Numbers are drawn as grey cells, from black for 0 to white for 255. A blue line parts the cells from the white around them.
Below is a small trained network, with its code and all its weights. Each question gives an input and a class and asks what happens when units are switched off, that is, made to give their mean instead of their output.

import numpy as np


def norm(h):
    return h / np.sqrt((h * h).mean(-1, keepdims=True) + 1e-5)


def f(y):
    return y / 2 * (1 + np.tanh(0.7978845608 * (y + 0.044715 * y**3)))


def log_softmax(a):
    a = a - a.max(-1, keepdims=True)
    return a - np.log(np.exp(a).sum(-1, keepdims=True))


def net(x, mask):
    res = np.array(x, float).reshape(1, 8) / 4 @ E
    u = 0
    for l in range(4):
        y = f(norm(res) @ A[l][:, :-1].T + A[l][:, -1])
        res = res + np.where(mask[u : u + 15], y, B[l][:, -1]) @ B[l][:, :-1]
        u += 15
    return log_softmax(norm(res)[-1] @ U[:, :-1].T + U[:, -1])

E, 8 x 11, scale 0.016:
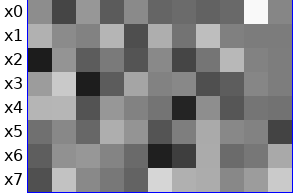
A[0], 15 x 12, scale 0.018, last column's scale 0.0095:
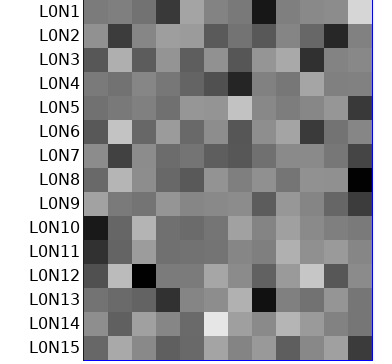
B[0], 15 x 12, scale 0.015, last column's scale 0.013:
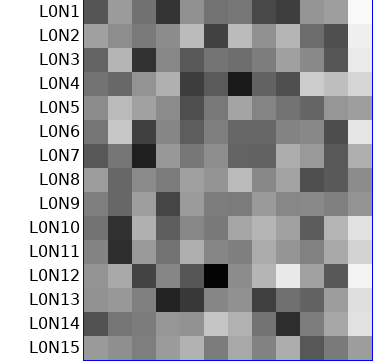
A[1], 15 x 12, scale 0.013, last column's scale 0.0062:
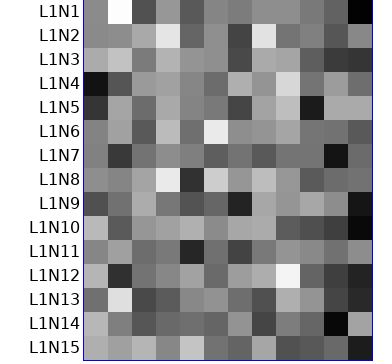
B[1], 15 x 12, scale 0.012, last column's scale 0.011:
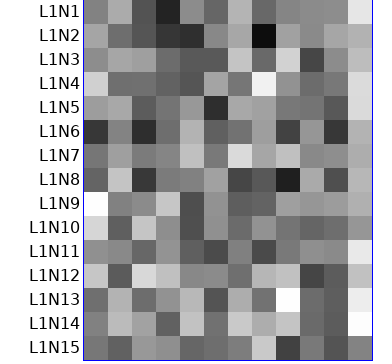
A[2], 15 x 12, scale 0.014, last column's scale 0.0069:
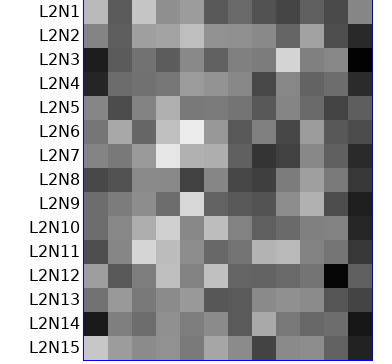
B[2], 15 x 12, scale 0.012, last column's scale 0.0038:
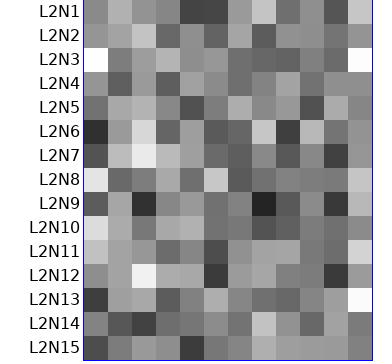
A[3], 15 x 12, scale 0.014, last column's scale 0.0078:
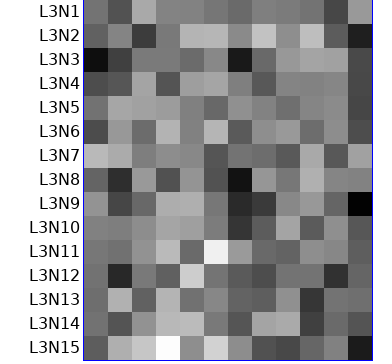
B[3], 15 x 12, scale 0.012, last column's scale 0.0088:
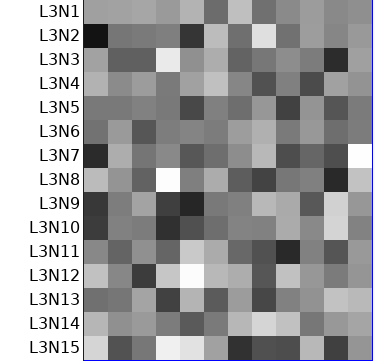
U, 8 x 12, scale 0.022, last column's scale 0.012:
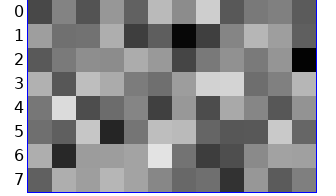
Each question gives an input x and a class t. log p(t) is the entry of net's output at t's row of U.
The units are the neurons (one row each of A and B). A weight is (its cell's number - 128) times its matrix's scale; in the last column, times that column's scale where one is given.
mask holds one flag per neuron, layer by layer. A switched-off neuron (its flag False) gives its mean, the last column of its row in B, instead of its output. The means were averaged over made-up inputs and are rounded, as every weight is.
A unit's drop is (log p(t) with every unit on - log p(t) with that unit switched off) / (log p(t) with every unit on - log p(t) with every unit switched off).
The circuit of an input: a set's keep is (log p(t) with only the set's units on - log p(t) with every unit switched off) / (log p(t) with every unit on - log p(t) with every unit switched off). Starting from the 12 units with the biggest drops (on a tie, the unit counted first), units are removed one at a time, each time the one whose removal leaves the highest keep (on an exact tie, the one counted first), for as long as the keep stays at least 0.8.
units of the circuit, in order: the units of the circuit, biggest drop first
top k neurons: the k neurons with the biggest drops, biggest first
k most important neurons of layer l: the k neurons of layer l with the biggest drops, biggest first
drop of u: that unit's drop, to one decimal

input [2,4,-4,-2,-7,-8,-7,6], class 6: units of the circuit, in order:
[L0N14, L3N15, L0N12]
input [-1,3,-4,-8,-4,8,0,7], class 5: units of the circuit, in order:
[L0N14, L0N12]
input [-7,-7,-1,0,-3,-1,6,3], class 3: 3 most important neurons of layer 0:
[L0N10, L0N11, L0N1]
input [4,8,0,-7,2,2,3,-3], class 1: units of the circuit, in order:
[L0N4]
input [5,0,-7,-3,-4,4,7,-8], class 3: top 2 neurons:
[L0N2, L0N1]
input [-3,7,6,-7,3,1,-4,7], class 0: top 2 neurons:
[L0N14, L3N2]
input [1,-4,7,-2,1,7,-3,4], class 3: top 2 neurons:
[L0N10, L0N11]
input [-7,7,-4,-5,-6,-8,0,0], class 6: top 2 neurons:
[L0N12, L0N14]
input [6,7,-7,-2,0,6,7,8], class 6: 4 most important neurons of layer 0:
[L0N12, L0N3, L0N6, L0N2]
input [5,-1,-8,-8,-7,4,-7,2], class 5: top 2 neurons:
[L0N14, L0N10]
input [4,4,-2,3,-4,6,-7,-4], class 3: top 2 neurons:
[L1N12, L0N2]
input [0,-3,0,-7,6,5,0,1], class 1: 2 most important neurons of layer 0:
[L0N4, L0N12]
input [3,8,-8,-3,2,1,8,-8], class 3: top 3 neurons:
[L0N2, L0N1, L0N6]
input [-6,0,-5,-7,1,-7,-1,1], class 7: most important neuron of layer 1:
[L1N8]
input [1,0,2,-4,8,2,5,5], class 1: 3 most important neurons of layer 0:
[L0N4, L0N2, L0N12]
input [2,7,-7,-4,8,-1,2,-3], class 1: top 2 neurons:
[L0N4, L1N2]
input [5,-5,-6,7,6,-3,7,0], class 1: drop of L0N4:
0.1
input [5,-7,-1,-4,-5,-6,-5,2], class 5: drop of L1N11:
0.0
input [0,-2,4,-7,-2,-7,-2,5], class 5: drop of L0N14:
0.1
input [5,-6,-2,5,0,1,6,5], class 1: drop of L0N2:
0.3
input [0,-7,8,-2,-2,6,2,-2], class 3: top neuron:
[L0N10]
